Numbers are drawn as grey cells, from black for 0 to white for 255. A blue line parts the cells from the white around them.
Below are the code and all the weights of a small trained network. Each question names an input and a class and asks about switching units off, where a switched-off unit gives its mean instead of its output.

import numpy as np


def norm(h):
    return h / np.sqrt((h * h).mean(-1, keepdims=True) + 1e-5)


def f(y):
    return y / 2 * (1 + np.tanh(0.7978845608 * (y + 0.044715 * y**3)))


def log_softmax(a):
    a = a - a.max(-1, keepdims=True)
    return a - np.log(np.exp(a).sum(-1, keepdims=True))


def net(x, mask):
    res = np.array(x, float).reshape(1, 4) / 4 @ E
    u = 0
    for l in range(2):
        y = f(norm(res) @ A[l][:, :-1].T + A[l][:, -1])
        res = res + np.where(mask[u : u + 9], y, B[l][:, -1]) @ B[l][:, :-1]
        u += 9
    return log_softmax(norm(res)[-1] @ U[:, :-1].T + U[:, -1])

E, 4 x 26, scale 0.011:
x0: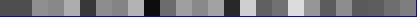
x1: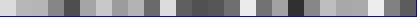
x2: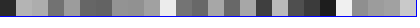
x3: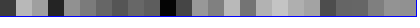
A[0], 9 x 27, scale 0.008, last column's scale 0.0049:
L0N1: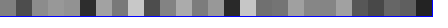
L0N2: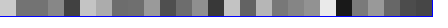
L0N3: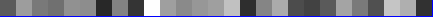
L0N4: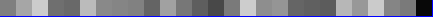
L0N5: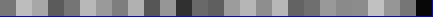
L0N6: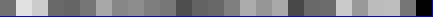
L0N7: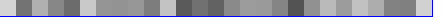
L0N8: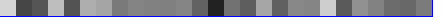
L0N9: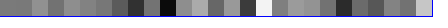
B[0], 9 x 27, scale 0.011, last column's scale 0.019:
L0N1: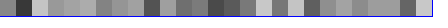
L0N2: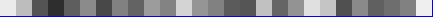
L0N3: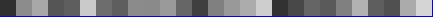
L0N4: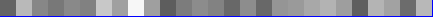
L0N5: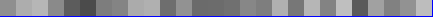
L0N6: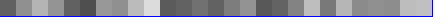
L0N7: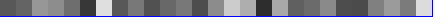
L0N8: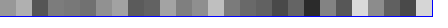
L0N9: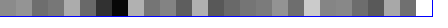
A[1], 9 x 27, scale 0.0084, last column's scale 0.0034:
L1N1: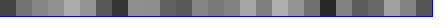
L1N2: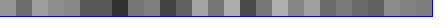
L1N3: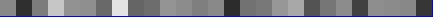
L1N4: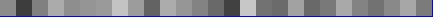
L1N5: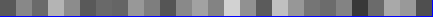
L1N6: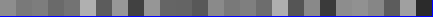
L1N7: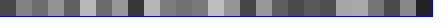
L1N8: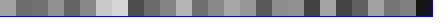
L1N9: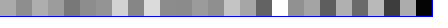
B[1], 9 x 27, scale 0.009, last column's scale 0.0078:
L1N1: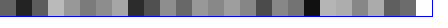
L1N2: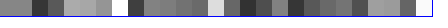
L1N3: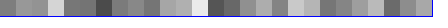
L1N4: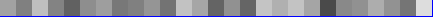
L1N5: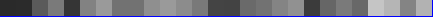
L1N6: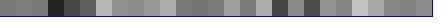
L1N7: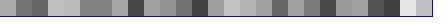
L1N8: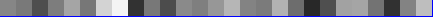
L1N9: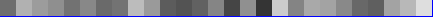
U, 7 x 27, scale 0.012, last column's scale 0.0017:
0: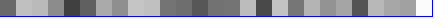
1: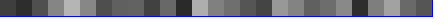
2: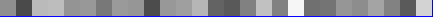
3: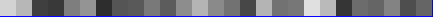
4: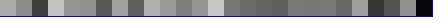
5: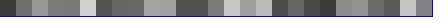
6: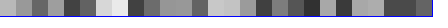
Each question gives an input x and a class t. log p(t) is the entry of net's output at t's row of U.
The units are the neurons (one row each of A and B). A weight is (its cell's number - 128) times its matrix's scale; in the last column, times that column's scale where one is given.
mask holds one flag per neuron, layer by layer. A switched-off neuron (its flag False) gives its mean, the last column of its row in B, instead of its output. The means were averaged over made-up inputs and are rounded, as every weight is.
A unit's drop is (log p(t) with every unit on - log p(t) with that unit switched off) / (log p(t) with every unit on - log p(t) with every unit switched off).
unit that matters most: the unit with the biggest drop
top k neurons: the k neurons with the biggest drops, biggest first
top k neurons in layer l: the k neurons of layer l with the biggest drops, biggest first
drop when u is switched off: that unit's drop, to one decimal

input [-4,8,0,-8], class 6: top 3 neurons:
[L0N8; L0N9; L1N8]
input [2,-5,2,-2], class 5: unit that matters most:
L0N3
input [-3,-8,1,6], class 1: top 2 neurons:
[L0N9; L0N2]
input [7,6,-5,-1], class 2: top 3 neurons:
[L0N1; L1N4; L1N2]
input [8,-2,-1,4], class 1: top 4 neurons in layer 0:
[L0N9; L0N2; L0N8; L0N4]
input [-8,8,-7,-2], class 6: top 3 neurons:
[L0N7; L0N9; L0N8]
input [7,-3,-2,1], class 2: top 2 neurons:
[L0N1; L0N7]
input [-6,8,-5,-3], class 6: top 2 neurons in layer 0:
[L0N7; L0N8]
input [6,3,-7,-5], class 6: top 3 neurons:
[L0N8; L0N9; L1N8]
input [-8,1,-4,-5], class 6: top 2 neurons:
[L0N9; L0N8]
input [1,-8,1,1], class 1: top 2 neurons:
[L0N9; L0N2]
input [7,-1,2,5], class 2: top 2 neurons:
[L0N1; L0N7]
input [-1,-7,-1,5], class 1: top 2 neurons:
[L0N2; L0N9]
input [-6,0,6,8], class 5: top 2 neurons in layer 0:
[L0N3; L0N7]
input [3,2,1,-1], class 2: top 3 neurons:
[L0N1; L1N4; L1N3]
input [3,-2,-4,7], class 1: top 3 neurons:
[L0N2; L1N1; L0N8]
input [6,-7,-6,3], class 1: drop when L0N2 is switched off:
0.3
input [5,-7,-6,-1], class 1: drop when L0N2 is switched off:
0.6
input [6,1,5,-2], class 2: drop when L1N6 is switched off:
0.0
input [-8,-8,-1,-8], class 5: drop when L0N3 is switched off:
0.7
